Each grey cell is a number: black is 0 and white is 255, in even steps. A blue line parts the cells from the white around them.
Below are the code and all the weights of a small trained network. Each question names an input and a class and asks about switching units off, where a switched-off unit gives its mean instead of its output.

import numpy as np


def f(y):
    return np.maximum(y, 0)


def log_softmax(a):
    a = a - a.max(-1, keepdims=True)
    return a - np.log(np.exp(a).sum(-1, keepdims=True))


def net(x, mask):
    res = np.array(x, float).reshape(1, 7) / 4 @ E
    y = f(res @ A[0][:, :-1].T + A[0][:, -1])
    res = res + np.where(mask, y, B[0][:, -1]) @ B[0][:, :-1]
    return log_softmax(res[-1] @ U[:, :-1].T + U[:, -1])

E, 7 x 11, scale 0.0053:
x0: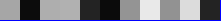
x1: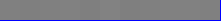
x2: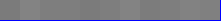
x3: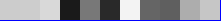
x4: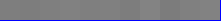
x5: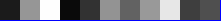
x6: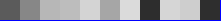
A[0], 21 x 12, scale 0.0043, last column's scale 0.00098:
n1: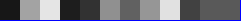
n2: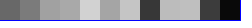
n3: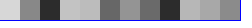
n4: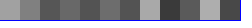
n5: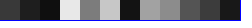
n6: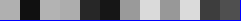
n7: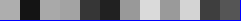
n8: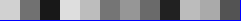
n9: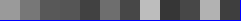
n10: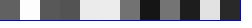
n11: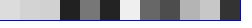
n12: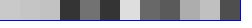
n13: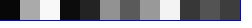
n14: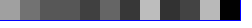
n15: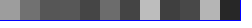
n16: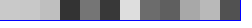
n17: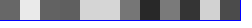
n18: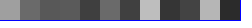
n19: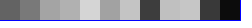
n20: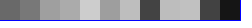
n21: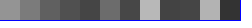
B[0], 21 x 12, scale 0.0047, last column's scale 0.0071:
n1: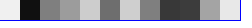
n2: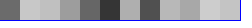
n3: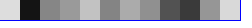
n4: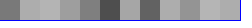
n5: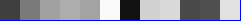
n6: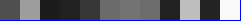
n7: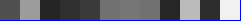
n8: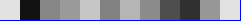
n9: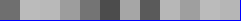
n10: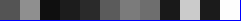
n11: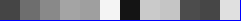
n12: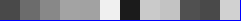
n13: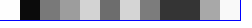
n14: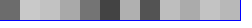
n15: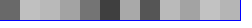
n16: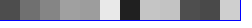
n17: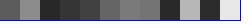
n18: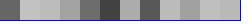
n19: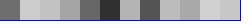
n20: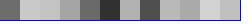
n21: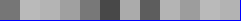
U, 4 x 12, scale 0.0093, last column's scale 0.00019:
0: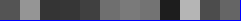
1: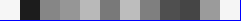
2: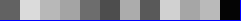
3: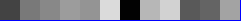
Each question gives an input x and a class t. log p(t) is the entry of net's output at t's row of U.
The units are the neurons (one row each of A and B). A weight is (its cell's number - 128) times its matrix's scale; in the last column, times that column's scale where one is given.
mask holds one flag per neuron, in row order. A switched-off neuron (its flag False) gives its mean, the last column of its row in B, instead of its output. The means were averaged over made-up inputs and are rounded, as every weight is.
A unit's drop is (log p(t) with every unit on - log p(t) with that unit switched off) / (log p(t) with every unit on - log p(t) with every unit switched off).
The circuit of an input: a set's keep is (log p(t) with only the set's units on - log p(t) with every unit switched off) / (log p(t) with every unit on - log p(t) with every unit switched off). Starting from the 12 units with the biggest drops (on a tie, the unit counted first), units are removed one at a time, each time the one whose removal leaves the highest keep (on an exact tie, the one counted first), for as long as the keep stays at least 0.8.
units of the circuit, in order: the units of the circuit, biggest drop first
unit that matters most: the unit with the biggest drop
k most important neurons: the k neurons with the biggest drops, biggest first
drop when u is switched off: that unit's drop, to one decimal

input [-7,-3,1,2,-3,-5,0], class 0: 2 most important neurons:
[n10 n17]
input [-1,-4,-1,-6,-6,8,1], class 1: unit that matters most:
n13
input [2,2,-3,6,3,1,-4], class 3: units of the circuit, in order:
[n11 n12]
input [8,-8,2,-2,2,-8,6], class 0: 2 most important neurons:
[n6 n7]
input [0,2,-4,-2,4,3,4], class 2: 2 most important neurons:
[n8 n3]
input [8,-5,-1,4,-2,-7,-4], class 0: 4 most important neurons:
[n6 n7 n13 n1]
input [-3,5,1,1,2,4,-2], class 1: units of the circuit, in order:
[n13 n1]
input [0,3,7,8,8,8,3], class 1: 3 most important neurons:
[n13 n1 n5]
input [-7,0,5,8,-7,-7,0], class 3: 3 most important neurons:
[n11 n12 n16]
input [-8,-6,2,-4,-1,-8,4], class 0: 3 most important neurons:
[n10 n17 n13]
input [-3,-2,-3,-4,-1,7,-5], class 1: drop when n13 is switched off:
0.3
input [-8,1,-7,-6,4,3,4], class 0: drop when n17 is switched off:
0.1
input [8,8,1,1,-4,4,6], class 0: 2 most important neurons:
[n6 n7]
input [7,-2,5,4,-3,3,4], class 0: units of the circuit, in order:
[n6]
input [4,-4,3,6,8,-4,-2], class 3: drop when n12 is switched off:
0.2
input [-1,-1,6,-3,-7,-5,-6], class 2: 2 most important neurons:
[n13 n1]
